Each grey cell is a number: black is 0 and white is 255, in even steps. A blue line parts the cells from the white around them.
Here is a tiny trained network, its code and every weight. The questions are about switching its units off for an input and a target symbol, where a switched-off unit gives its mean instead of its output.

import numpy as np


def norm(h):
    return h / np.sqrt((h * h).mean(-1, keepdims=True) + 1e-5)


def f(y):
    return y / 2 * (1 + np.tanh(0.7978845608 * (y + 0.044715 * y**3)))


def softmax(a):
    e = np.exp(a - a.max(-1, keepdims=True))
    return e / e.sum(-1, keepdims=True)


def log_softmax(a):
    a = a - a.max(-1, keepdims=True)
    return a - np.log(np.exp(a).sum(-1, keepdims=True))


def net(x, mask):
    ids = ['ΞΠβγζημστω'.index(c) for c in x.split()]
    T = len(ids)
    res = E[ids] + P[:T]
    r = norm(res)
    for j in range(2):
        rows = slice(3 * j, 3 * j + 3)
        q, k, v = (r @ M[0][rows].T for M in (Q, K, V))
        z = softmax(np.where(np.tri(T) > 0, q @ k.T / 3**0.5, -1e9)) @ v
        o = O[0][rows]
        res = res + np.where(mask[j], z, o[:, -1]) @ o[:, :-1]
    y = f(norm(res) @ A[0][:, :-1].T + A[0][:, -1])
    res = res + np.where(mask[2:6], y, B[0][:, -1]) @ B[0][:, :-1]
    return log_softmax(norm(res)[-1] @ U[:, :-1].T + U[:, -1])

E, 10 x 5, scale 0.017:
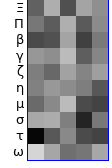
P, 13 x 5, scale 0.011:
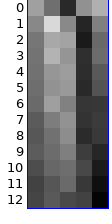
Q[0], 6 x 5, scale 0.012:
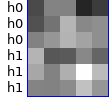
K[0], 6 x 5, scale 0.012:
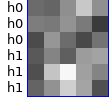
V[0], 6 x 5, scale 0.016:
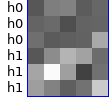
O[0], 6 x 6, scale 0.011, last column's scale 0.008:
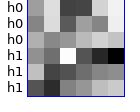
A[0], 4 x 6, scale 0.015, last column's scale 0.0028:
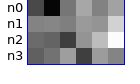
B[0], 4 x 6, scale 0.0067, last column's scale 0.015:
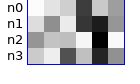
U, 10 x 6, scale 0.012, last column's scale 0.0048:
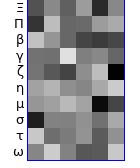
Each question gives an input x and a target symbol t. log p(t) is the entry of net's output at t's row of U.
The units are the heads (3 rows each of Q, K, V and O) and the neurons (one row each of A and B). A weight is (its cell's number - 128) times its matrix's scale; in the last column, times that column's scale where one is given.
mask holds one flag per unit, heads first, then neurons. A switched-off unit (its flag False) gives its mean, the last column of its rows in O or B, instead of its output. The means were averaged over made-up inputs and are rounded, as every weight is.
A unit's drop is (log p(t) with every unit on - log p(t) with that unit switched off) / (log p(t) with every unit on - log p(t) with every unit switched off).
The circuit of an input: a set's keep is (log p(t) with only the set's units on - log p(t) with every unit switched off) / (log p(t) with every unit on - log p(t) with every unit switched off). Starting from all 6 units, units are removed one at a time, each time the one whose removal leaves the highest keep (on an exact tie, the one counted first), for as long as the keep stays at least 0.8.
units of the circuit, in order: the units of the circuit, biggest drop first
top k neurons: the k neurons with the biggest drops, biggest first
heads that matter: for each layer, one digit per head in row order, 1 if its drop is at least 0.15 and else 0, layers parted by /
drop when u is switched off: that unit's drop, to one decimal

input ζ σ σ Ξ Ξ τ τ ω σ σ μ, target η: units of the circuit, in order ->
n0, h0
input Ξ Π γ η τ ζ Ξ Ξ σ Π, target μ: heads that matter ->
00
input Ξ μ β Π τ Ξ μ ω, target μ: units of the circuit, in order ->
h0, n2, h1
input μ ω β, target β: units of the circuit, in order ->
h1
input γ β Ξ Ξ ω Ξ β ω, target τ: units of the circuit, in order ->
h1, h0
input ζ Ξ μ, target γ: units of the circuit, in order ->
h0, h1
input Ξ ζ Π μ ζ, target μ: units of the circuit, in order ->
n2, h0
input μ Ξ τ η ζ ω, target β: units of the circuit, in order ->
h1, h0
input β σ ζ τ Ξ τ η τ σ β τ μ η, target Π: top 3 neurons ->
n2, n3, n0
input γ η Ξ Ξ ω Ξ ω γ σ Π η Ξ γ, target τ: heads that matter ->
01
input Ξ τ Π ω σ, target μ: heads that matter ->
11
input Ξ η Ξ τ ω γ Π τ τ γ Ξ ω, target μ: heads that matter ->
10
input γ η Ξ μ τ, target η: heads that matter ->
01
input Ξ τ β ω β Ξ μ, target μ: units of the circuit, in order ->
h0
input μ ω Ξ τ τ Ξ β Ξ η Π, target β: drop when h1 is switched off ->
0.9
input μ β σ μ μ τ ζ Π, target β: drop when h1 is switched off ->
0.8
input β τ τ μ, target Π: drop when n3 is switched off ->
0.0
